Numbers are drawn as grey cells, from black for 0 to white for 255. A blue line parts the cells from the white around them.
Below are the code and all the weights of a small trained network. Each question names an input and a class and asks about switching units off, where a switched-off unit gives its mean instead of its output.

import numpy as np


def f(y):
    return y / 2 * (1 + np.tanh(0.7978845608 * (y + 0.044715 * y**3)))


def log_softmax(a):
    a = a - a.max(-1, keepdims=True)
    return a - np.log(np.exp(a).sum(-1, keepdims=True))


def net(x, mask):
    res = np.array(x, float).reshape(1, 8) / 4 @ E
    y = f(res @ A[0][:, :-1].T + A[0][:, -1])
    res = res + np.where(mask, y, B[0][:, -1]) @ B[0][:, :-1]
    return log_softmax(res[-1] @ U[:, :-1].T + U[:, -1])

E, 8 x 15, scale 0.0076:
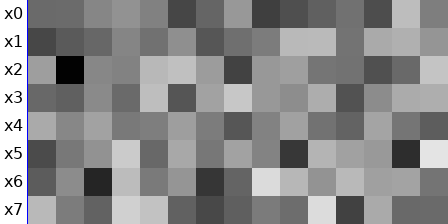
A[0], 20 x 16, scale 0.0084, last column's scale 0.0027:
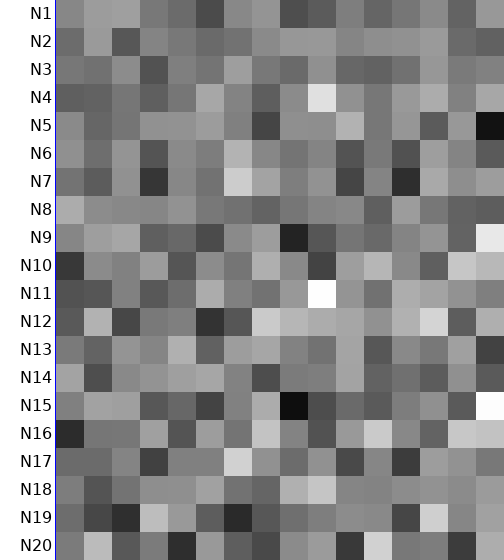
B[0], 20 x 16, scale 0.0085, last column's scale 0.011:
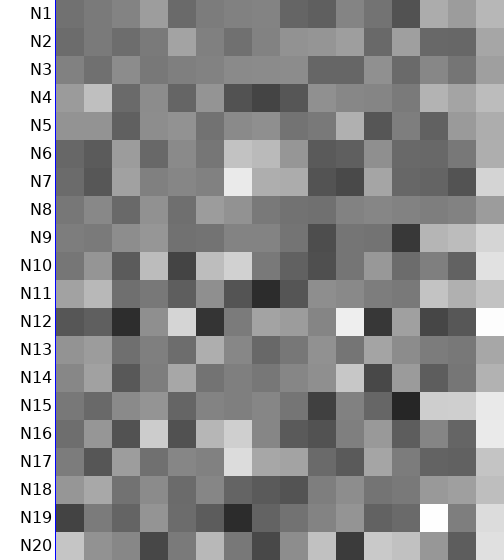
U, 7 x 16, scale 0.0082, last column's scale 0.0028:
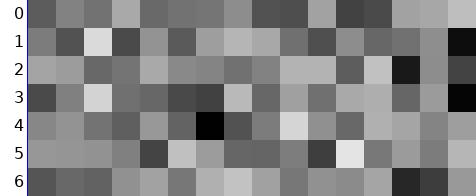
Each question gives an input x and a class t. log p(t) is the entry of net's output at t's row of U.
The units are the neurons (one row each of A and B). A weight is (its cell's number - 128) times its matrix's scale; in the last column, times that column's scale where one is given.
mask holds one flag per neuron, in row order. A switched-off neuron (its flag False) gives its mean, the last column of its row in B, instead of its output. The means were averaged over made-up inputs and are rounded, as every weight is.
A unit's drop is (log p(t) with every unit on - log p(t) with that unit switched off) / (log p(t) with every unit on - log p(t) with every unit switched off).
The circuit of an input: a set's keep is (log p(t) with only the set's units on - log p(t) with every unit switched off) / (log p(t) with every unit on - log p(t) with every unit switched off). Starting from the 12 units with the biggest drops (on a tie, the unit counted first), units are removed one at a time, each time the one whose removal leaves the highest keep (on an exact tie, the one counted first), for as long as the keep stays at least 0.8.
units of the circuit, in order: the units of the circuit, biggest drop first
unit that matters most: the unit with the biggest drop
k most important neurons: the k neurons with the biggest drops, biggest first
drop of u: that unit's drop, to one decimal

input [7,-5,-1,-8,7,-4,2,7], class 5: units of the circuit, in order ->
(N20)
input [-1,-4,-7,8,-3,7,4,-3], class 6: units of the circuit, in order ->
(N12; N19)
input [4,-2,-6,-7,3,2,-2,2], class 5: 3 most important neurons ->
(N20; N12; N19)
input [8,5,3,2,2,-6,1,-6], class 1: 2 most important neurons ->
(N7; N17)
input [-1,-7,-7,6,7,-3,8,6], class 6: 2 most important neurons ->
(N12; N11)
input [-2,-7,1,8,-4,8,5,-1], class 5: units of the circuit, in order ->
(N12; N10)
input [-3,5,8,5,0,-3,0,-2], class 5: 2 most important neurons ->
(N12; N7)
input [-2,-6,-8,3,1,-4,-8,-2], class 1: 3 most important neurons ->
(N7; N17; N6)
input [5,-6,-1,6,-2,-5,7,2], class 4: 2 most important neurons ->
(N19; N16)
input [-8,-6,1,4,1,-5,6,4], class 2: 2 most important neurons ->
(N19; N15)
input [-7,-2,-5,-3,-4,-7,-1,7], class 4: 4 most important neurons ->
(N7; N16; N10; N17)
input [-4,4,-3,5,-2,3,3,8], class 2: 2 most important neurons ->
(N15; N12)
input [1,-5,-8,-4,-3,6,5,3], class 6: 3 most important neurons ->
(N12; N11; N4)
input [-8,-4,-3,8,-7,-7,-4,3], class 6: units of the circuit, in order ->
(N19)
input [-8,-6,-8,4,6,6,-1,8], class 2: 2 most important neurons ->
(N7; N17)
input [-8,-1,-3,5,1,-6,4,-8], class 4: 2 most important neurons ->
(N12; N11)
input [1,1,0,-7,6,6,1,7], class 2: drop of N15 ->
0.2
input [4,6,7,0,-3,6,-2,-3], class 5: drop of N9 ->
0.1
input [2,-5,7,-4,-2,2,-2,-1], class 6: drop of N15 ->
0.2
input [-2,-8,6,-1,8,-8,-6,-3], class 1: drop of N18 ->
0.0
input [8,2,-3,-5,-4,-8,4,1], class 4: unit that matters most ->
N20
